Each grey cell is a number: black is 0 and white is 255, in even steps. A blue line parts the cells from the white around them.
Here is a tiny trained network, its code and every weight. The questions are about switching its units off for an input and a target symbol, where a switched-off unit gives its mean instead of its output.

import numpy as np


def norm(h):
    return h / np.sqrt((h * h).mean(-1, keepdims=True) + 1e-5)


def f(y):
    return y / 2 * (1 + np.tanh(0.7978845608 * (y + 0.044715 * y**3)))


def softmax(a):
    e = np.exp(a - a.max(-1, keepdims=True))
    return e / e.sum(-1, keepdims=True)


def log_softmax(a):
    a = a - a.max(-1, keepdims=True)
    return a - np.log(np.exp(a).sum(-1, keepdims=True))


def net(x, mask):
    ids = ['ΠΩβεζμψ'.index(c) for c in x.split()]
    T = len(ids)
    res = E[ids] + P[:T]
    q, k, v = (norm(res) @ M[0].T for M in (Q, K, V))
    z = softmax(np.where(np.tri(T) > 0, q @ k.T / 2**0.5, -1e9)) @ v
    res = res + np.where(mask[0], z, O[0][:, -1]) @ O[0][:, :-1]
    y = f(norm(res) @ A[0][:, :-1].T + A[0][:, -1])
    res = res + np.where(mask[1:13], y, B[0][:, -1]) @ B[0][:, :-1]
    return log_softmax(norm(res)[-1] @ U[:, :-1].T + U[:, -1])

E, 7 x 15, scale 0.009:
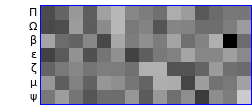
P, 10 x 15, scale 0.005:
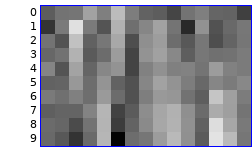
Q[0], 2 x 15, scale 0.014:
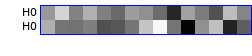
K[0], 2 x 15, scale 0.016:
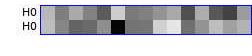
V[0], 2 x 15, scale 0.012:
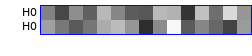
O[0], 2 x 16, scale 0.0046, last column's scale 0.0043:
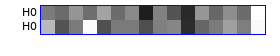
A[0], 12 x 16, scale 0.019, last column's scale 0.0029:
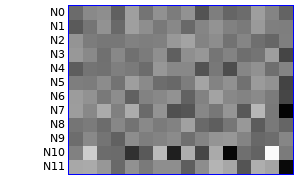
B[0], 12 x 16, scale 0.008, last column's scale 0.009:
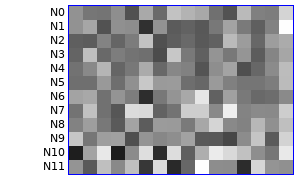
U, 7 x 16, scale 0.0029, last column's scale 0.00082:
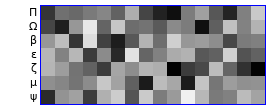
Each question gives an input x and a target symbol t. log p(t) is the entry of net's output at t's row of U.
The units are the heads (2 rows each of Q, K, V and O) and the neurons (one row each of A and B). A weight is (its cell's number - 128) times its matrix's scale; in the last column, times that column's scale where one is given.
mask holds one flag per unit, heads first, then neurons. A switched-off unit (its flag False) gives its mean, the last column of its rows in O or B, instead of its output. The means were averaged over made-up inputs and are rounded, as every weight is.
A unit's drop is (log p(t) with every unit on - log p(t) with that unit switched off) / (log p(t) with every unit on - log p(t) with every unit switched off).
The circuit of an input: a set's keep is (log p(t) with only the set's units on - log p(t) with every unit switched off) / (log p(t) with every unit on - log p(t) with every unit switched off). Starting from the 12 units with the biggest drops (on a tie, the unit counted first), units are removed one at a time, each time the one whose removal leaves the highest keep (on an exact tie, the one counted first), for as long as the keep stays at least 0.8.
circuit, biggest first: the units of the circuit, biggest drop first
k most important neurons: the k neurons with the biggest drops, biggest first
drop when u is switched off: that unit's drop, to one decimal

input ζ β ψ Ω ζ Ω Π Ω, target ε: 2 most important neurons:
N11; N9
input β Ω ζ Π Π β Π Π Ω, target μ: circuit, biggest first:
N10
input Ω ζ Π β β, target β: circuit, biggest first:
H0; N10; N6
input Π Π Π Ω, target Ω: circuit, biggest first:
H0; N10; N7
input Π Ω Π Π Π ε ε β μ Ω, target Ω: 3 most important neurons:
N10; N1; N7
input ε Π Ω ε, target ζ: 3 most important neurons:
N0; N10; N1
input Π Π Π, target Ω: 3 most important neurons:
N10; N7; N1
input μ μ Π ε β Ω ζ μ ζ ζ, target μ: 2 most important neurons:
N7; N10
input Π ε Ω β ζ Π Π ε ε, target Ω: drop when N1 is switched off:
0.3
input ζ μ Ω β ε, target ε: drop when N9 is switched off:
0.2
